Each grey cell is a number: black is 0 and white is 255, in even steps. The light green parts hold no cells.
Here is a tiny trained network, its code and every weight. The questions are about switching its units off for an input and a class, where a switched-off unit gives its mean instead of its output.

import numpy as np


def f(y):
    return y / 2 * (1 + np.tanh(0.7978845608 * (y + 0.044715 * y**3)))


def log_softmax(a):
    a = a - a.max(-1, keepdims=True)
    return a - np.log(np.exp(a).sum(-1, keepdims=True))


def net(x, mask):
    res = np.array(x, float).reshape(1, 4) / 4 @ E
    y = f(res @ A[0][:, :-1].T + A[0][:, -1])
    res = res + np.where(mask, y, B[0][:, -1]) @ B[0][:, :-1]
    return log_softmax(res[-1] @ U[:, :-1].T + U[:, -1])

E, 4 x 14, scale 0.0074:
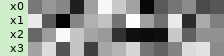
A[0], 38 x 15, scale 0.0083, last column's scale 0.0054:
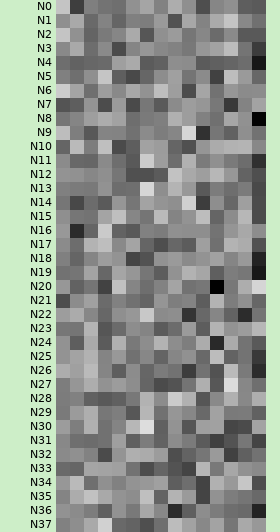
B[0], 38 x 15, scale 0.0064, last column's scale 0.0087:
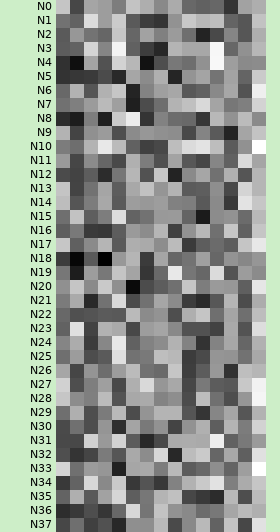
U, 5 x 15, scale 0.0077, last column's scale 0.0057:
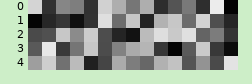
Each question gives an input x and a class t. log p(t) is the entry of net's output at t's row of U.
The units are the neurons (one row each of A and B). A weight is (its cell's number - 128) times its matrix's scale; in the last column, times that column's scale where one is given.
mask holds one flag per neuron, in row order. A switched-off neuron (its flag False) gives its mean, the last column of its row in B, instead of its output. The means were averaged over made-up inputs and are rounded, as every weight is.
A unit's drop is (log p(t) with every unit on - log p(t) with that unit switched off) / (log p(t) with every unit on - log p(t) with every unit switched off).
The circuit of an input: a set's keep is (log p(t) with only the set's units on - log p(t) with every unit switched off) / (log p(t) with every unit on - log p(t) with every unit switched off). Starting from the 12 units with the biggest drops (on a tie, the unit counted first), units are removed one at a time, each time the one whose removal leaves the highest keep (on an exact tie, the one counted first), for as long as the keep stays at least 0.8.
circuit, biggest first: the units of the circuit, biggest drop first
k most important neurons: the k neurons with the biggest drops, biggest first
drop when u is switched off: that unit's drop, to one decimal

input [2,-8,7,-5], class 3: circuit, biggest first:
N23
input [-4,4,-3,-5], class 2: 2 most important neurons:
N20, N31
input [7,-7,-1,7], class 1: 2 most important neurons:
N32, N22
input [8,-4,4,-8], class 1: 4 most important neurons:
N32, N30, N36, N10
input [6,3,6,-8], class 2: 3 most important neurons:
N20, N7, N31
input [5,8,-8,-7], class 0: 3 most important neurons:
N14, N0, N9
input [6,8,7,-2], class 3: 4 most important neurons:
N24, N6, N20, N15
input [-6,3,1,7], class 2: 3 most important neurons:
N10, N3, N1
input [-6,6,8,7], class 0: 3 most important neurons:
N27, N17, N33
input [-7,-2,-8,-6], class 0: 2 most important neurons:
N14, N9
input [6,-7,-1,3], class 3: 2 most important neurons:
N23, N35
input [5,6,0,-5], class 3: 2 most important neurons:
N24, N20
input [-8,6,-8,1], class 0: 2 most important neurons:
N28, N0
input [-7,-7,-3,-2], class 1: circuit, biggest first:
N37
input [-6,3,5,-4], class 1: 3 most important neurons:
N5, N16, N37
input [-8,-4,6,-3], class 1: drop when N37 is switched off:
0.2
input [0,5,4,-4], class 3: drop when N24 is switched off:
0.4
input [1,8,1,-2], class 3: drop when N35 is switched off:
0.0
